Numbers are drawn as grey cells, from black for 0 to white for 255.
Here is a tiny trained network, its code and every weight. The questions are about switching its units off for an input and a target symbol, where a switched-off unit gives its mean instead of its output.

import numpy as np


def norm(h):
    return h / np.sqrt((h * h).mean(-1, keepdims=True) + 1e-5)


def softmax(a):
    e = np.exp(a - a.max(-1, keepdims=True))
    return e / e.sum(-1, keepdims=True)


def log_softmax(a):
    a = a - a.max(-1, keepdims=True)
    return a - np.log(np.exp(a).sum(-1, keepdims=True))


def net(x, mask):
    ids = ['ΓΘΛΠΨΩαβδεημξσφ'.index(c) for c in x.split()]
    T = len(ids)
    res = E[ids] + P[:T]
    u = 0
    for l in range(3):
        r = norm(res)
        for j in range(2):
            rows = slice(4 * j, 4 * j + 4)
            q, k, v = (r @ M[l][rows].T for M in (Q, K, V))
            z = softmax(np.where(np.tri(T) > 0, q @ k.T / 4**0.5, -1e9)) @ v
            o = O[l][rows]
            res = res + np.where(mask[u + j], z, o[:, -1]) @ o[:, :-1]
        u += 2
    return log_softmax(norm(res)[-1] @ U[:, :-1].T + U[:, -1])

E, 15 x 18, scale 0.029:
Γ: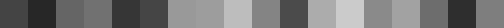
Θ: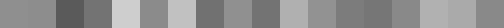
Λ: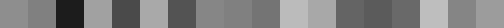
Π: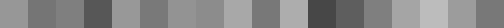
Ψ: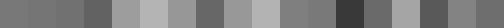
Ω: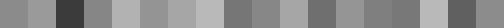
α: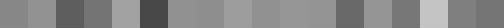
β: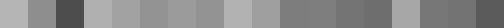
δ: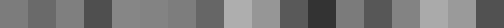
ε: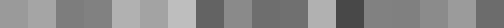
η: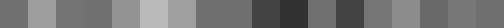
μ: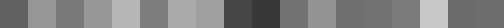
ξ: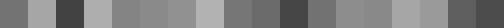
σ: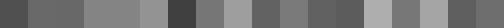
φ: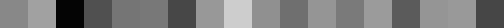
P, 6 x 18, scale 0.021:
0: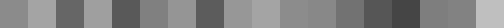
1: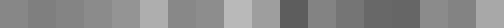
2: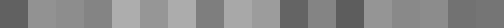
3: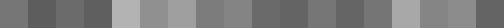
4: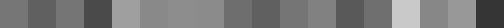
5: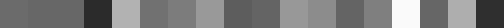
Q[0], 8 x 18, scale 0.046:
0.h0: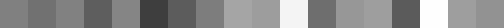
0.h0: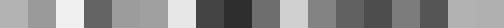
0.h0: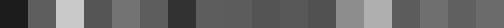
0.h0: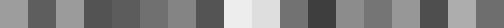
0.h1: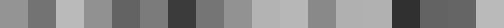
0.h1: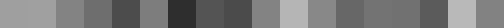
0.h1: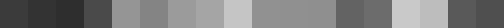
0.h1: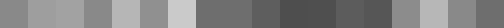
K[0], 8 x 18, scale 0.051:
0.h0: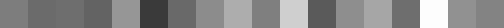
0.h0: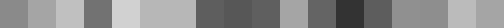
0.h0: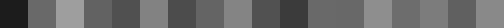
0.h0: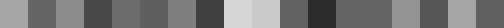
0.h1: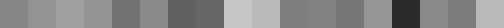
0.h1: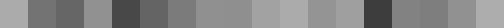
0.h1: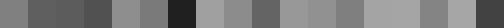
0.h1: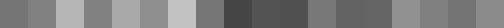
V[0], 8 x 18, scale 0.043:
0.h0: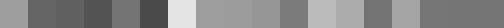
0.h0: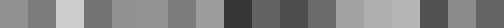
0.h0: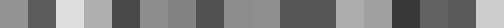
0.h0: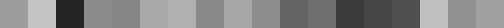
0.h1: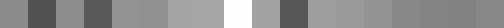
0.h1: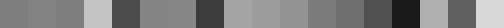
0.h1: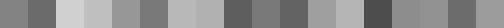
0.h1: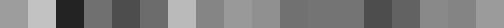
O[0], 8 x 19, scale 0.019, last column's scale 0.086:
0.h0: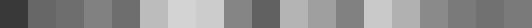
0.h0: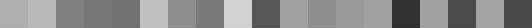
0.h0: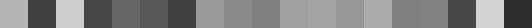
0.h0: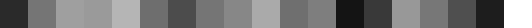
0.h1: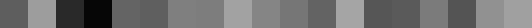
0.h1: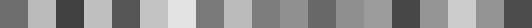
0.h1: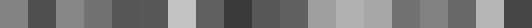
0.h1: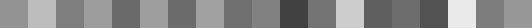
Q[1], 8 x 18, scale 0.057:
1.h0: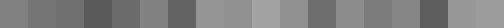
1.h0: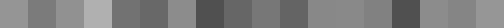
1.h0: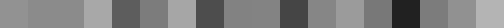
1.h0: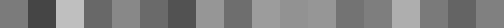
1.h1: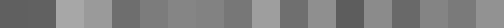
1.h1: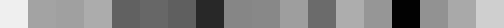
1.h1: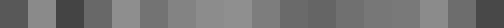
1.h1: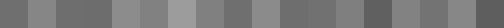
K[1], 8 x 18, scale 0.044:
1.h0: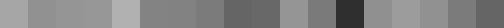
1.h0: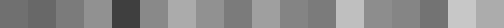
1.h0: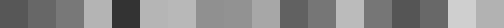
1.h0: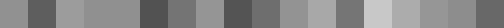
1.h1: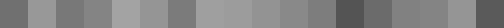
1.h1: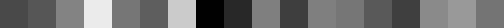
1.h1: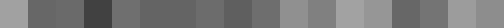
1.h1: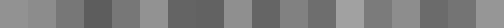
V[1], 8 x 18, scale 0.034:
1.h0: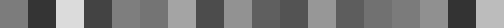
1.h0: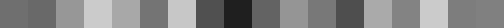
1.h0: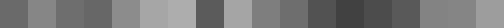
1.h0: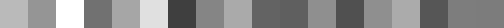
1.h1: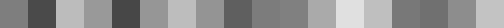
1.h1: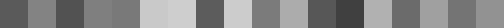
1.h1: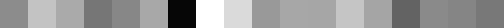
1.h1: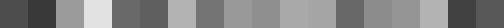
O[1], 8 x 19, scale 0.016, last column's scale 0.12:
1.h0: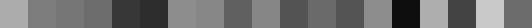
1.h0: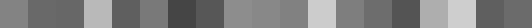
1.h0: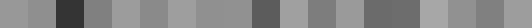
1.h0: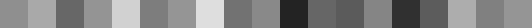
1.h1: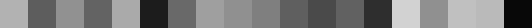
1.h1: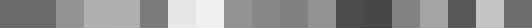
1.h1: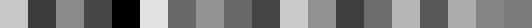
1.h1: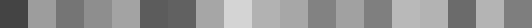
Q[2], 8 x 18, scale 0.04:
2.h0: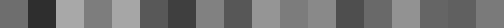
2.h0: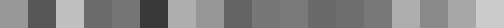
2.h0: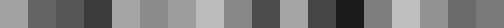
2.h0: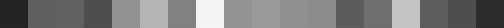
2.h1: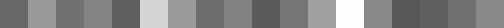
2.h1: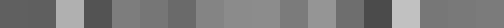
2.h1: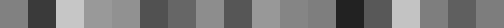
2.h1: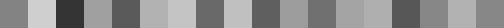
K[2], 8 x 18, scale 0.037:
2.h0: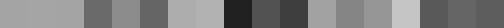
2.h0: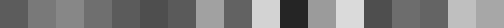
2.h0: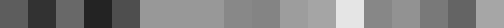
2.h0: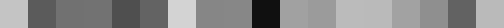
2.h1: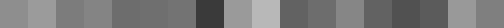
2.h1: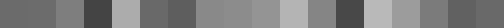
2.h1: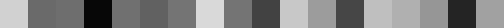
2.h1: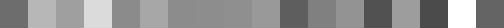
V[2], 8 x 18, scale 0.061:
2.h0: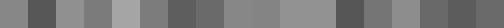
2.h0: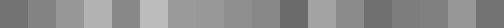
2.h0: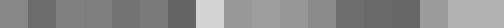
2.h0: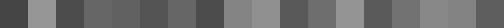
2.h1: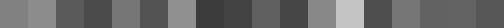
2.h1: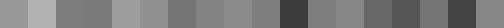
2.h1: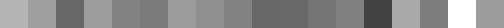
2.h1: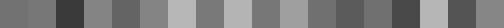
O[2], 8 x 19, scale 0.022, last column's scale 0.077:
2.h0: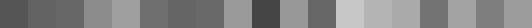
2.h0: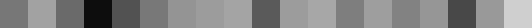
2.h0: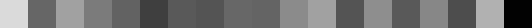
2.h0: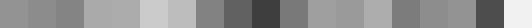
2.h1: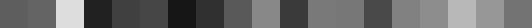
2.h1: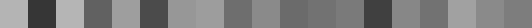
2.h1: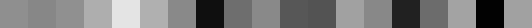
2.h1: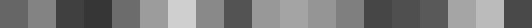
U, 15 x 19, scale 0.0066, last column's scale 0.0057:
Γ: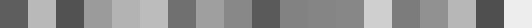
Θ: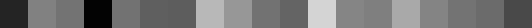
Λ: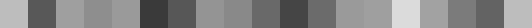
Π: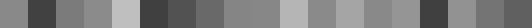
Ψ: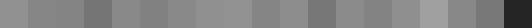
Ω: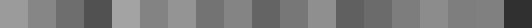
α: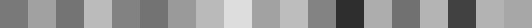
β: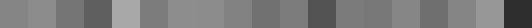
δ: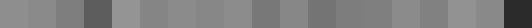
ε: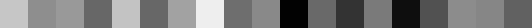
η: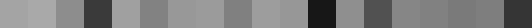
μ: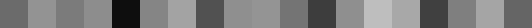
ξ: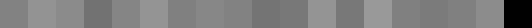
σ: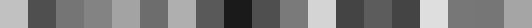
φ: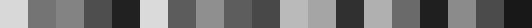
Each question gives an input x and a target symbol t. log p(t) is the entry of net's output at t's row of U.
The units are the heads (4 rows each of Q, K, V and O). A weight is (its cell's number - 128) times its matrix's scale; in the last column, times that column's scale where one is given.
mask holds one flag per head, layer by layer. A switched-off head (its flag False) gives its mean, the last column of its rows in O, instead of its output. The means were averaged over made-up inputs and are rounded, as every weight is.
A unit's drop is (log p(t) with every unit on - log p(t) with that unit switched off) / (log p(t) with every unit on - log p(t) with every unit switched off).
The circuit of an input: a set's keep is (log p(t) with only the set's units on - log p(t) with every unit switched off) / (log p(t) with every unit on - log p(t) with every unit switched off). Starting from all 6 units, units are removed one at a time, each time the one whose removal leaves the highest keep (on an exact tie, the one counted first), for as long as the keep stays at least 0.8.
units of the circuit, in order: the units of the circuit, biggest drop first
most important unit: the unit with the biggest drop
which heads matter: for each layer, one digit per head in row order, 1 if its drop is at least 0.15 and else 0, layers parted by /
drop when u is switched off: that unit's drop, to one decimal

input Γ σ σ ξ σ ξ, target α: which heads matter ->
11 / 01 / 01
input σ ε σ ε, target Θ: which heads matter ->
01 / 00 / 01
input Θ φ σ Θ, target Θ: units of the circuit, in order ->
[2.h1]
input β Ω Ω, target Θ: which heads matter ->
11 / 00 / 01
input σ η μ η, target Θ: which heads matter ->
00 / 00 / 01
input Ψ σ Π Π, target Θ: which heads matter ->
01 / 00 / 01
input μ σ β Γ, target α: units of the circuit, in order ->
[0.h0, 2.h0, 1.h1, 0.h1]
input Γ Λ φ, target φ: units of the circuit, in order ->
[0.h1, 1.h1, 0.h0]
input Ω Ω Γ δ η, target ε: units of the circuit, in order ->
[0.h0, 0.h1, 1.h1, 2.h0]
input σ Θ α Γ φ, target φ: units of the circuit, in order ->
[1.h1, 0.h0, 0.h1]
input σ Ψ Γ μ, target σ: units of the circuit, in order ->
[0.h0, 0.h1, 2.h0]
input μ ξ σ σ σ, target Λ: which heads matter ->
11 / 01 / 11
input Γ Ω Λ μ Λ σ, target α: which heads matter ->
11 / 00 / 01
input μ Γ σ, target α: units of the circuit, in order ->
[0.h0, 1.h1, 0.h1, 2.h0]
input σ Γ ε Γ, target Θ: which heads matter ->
01 / 01 / 01
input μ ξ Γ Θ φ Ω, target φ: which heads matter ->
11 / 01 / 10
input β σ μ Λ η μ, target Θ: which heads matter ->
11 / 00 / 01
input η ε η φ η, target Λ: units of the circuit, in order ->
[0.h1, 2.h1, 2.h0]
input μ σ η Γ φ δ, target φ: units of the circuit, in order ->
[0.h1, 0.h0, 1.h1]
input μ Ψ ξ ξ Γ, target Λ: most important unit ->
1.h1
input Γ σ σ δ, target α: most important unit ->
0.h0
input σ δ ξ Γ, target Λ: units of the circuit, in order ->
[0.h1, 1.h1, 0.h0, 2.h0]
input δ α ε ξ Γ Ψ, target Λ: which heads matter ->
11 / 01 / 10
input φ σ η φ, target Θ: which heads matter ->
10 / 00 / 01
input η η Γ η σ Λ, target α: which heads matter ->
11 / 00 / 11
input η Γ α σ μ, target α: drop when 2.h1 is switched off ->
0.7
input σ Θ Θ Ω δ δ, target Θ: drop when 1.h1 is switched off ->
0.0
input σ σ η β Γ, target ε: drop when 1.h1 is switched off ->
0.6
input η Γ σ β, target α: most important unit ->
0.h0
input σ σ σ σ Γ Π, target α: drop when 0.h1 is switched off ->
0.7
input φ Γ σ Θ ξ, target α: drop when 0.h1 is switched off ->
0.1
